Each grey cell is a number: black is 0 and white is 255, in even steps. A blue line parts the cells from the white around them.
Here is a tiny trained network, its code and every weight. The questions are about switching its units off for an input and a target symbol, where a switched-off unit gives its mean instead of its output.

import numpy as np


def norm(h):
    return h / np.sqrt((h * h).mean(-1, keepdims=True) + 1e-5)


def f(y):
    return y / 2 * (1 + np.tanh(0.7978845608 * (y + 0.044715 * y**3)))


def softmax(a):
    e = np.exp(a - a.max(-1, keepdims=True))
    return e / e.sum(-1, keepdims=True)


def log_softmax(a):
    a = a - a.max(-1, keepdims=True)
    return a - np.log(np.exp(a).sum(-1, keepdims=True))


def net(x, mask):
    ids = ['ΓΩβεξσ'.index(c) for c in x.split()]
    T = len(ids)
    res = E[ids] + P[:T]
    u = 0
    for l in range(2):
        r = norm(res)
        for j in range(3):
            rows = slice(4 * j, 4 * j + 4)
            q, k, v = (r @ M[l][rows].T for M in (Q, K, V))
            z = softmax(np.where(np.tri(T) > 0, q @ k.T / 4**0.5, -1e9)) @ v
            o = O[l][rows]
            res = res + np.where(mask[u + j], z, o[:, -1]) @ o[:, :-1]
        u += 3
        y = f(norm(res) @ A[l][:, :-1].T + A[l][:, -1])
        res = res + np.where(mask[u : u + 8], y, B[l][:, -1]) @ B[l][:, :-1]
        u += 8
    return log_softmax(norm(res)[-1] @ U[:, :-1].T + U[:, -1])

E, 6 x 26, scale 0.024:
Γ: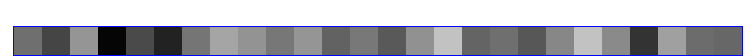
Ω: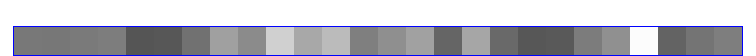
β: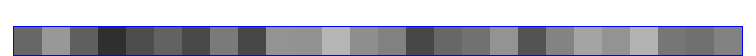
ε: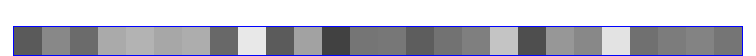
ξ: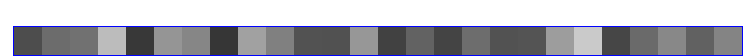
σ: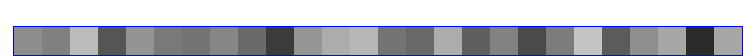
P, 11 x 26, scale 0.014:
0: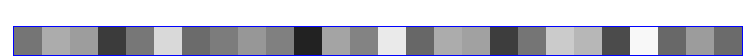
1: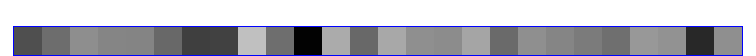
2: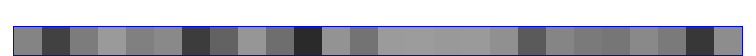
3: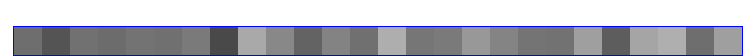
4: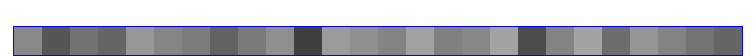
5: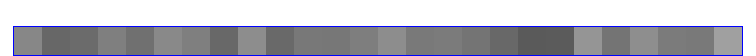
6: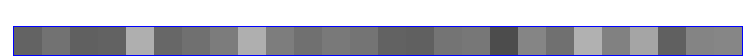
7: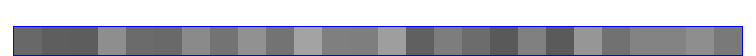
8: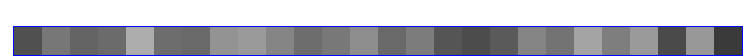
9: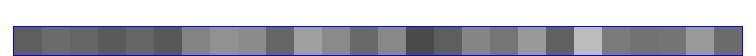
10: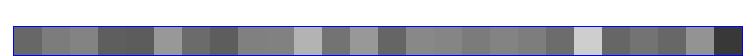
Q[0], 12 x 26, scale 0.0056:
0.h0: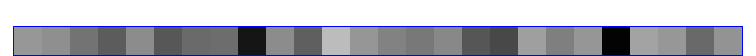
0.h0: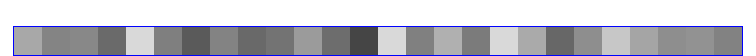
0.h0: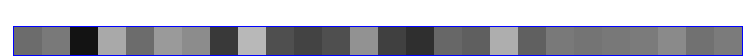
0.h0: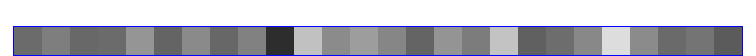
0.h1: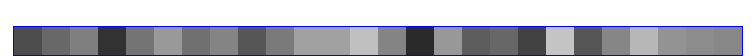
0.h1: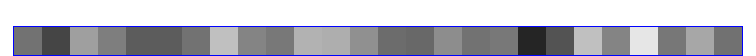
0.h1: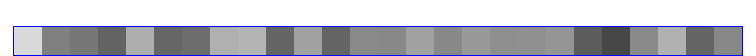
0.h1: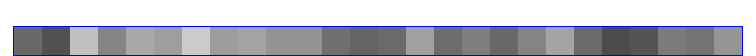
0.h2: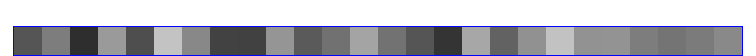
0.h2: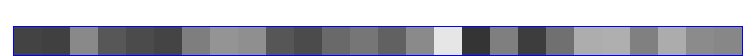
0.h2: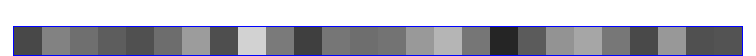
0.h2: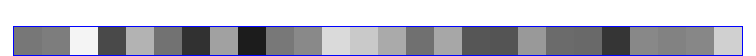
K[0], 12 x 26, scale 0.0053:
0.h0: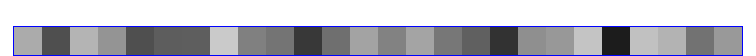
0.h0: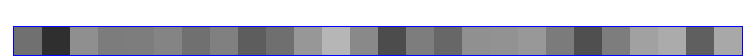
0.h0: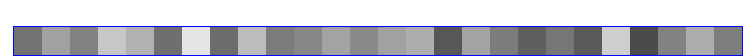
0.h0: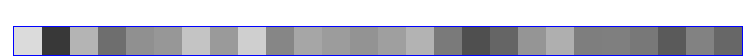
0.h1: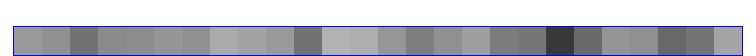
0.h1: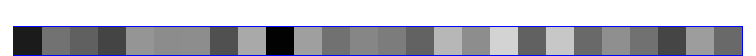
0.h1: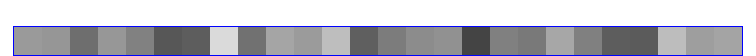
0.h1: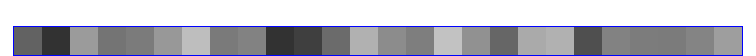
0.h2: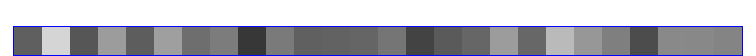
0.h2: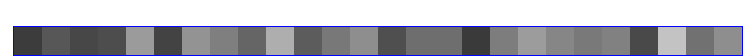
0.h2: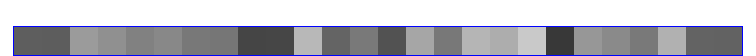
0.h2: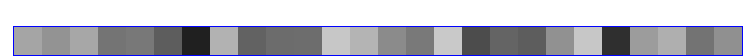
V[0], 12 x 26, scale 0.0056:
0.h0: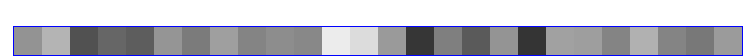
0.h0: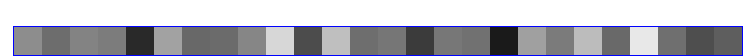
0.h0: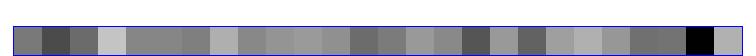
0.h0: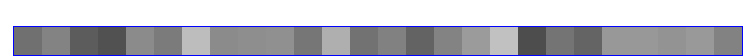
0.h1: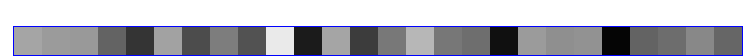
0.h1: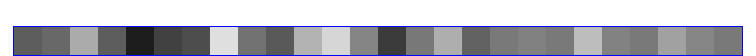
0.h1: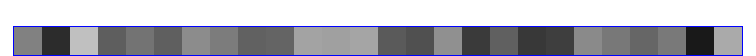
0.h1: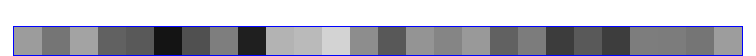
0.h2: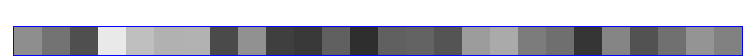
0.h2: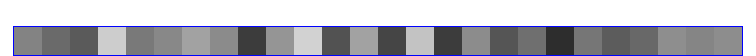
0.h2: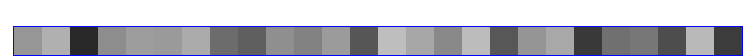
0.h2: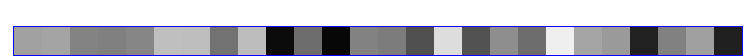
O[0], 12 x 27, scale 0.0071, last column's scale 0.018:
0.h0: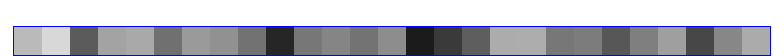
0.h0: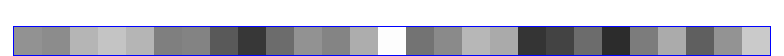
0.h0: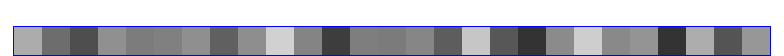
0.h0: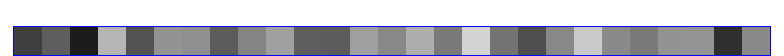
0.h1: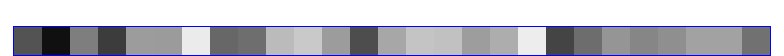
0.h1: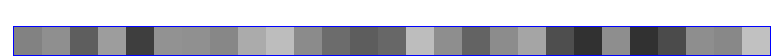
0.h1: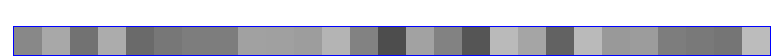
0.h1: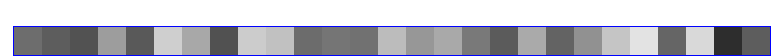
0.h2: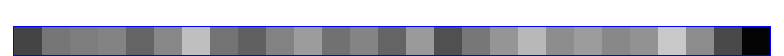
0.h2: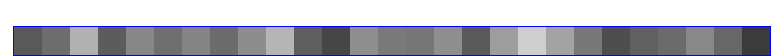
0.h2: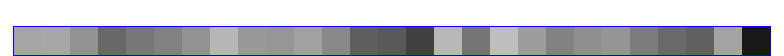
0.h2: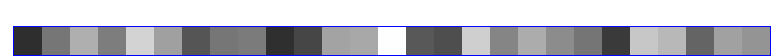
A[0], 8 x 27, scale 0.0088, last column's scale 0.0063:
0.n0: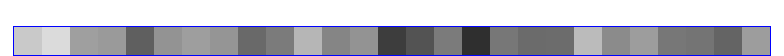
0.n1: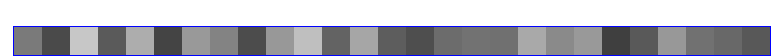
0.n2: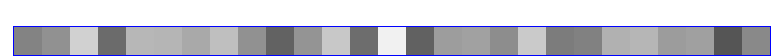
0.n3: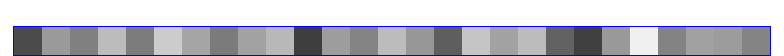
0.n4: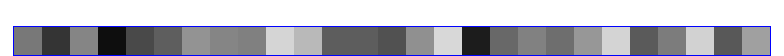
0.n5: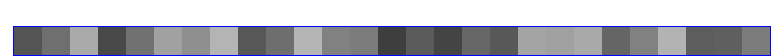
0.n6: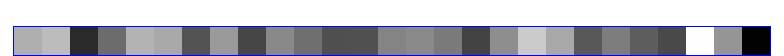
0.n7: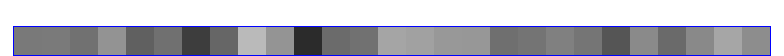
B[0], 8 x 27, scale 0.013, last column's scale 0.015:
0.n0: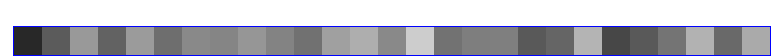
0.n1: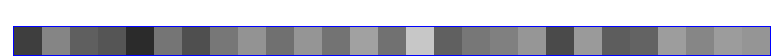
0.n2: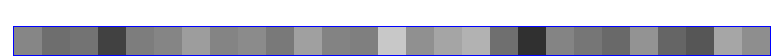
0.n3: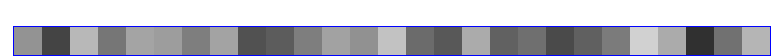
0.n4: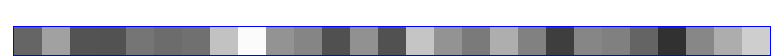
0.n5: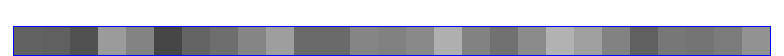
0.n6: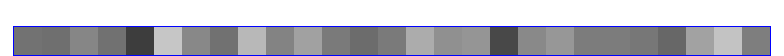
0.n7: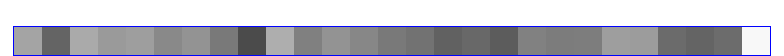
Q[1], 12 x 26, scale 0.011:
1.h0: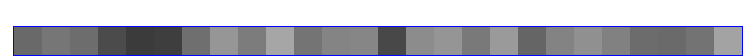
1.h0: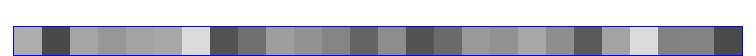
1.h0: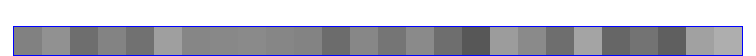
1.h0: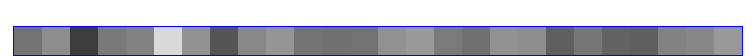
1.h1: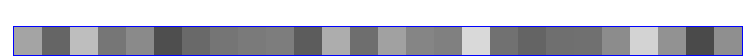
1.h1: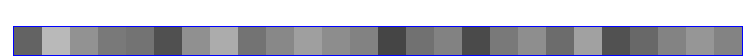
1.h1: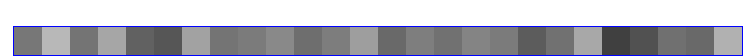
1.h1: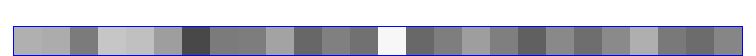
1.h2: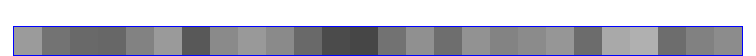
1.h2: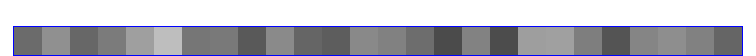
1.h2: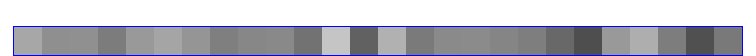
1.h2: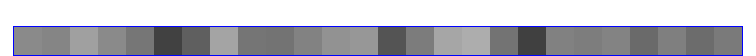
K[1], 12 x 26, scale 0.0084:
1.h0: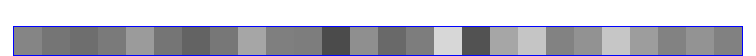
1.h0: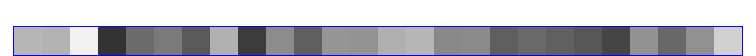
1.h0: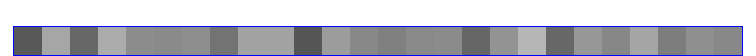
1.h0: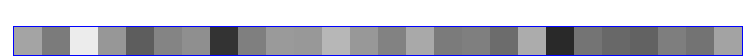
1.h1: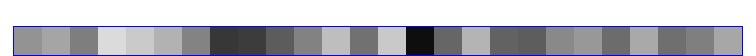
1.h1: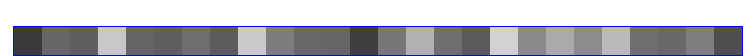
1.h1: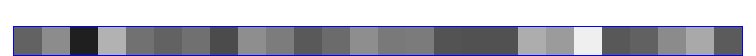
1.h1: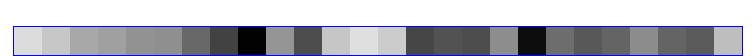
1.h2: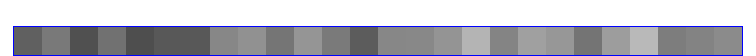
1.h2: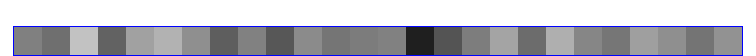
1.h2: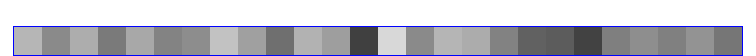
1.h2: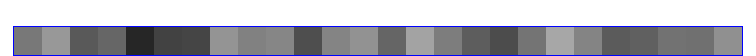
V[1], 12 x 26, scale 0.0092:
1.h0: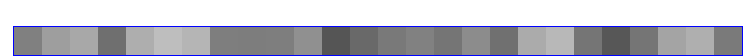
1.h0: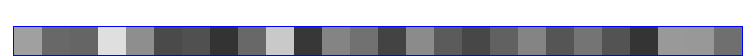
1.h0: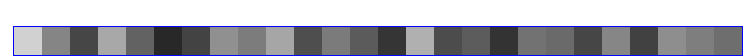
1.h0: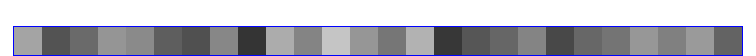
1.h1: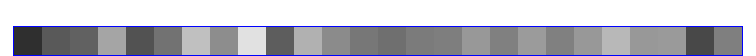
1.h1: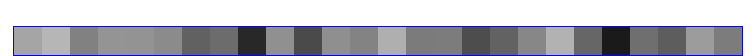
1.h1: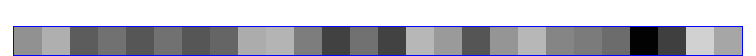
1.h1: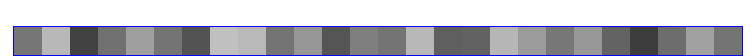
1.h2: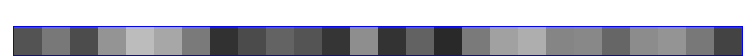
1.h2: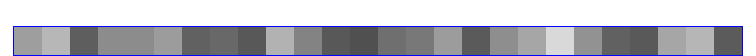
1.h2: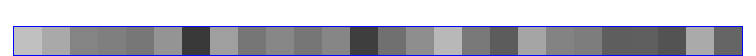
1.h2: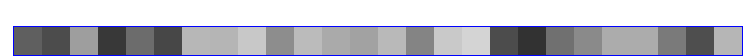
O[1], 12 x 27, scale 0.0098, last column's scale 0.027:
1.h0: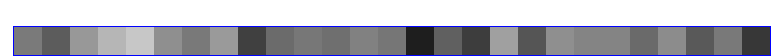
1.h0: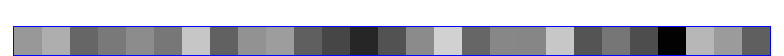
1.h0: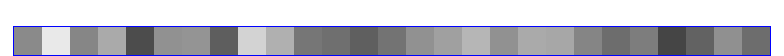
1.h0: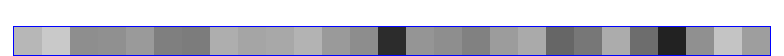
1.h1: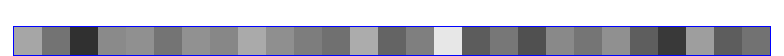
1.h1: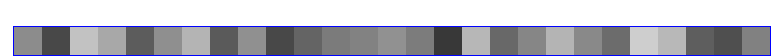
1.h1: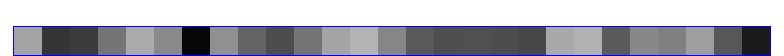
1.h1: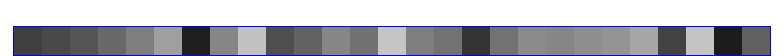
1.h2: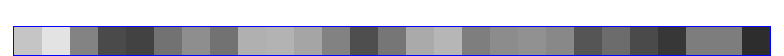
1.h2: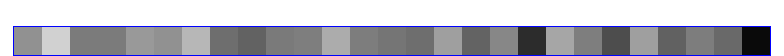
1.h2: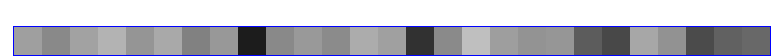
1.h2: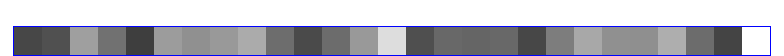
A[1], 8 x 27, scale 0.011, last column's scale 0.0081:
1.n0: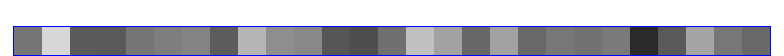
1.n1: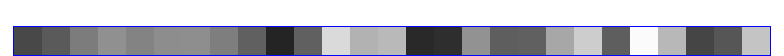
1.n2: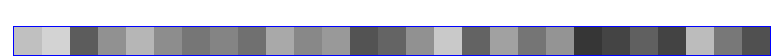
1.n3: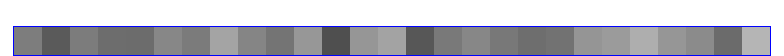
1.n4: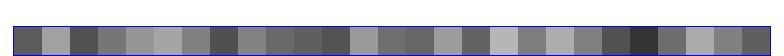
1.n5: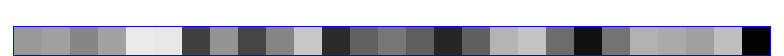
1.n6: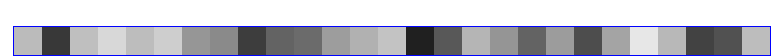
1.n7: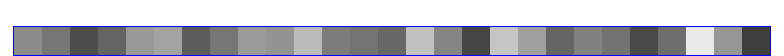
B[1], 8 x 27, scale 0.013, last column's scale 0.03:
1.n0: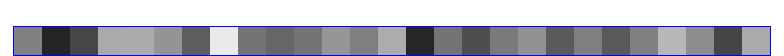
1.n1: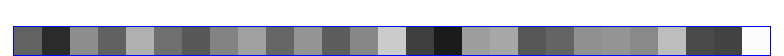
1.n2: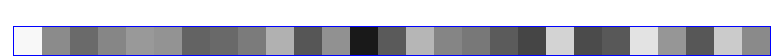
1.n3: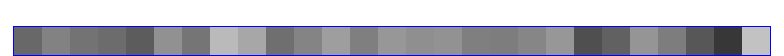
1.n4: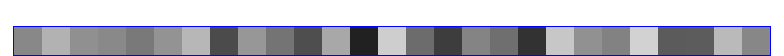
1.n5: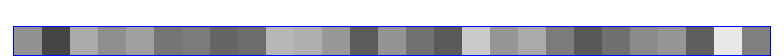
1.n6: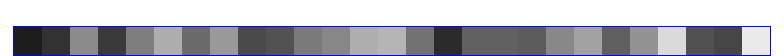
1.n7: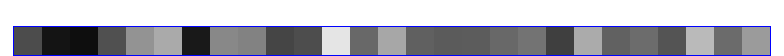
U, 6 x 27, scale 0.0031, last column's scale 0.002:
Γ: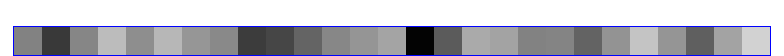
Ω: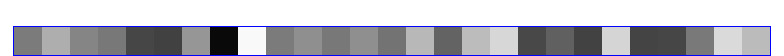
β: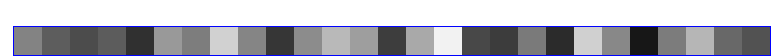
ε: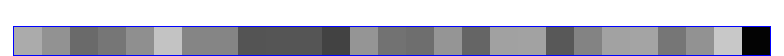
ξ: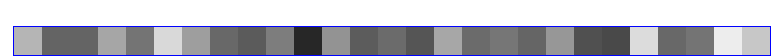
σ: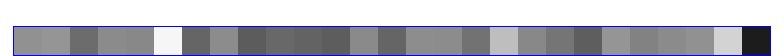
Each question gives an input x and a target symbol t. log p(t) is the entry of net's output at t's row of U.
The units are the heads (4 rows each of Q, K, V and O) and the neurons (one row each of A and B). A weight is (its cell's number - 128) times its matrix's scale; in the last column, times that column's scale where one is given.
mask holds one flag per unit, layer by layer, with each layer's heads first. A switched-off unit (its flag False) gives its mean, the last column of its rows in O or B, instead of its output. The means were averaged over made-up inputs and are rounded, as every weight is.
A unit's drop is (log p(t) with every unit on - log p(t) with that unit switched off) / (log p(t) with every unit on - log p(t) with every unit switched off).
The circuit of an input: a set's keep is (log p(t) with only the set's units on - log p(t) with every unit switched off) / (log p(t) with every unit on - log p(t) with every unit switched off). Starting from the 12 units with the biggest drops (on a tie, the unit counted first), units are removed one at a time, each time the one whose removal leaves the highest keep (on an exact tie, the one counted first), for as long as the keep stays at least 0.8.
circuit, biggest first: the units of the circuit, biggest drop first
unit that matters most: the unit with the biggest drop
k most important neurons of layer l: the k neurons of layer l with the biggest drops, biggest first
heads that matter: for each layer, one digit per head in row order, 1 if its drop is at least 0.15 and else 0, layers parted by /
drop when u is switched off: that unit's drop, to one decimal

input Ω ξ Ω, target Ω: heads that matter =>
101 / 100
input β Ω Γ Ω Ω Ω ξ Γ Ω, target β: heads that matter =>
001 / 000
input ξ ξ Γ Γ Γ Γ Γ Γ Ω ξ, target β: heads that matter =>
011 / 001
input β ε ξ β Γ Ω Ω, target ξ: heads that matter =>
111 / 101
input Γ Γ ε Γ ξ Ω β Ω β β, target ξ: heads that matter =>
011 / 101
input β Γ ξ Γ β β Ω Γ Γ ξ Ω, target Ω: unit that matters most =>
0.h1
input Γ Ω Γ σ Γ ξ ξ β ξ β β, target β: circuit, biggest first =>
(0.h1; 1.h1; 1.h0; 1.n1)
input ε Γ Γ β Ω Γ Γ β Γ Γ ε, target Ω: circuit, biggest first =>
(0.h2; 1.h2; 1.h0)
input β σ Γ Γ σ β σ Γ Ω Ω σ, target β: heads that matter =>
010 / 100
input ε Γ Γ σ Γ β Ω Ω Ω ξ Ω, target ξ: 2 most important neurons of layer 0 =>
(0.n5; 0.n4)
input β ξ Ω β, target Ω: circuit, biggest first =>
(1.h0; 1.n6)
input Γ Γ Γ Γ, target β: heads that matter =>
010 / 010
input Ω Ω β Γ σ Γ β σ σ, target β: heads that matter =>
110 / 101
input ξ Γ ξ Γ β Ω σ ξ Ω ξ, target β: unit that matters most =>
0.h2
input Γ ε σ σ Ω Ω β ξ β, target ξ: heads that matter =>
001 / 101
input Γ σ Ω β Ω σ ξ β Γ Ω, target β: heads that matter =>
011 / 010
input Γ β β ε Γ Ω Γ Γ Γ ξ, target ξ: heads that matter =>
001 / 101
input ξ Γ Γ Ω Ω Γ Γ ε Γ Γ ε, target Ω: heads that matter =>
001 / 010
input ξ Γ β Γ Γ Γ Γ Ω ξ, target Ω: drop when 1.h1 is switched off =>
0.1
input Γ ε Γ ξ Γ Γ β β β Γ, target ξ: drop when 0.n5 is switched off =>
0.1
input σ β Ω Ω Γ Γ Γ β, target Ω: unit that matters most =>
0.h2
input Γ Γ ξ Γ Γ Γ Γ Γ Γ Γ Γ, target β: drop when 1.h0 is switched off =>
0.0
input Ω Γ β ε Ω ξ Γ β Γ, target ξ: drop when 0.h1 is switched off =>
1.0
